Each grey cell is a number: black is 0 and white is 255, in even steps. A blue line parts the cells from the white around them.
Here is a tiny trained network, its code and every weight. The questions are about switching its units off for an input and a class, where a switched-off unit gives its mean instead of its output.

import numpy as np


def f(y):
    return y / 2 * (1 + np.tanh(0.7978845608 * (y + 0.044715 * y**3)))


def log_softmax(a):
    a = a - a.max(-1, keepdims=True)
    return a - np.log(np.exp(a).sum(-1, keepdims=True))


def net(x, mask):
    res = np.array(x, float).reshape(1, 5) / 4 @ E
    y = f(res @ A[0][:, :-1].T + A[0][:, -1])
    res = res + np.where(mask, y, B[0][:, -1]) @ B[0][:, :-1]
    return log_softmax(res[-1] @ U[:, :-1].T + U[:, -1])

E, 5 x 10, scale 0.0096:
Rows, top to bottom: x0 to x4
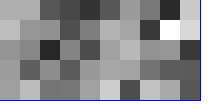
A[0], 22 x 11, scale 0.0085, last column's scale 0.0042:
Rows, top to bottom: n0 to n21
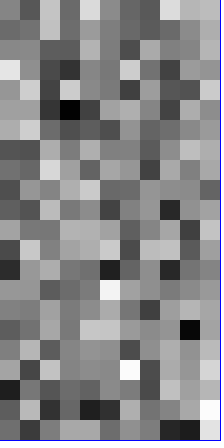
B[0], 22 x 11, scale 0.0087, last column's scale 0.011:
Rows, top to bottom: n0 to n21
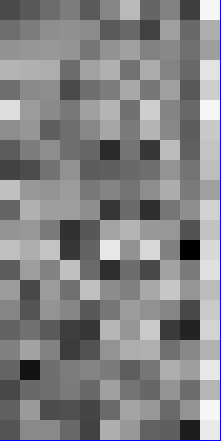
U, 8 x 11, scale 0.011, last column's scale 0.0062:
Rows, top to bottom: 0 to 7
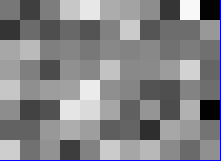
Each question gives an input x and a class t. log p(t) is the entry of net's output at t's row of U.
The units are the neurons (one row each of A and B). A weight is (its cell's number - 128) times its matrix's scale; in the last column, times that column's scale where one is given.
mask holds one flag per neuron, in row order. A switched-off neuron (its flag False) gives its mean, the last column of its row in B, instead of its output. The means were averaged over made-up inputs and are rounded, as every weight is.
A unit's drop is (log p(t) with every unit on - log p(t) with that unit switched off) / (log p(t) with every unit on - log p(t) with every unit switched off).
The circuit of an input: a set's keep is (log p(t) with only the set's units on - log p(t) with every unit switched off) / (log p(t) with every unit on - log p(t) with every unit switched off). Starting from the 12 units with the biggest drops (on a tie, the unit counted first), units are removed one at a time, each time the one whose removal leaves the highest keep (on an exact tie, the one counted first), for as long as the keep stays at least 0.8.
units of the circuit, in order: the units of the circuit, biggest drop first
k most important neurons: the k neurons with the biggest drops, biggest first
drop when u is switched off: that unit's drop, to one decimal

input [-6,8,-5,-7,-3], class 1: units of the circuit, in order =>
(n0)
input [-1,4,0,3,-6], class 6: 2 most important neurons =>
(n16; n21)
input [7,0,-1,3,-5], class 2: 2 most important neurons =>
(n10; n12)
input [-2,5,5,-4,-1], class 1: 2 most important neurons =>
(n5; n3)
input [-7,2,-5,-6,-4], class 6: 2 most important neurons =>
(n20; n21)
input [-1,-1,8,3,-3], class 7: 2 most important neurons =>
(n13; n0)
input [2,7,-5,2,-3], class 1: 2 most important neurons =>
(n0; n15)
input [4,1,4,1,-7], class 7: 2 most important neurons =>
(n5; n3)
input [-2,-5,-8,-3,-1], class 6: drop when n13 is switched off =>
0.0
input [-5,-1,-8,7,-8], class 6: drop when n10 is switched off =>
0.1
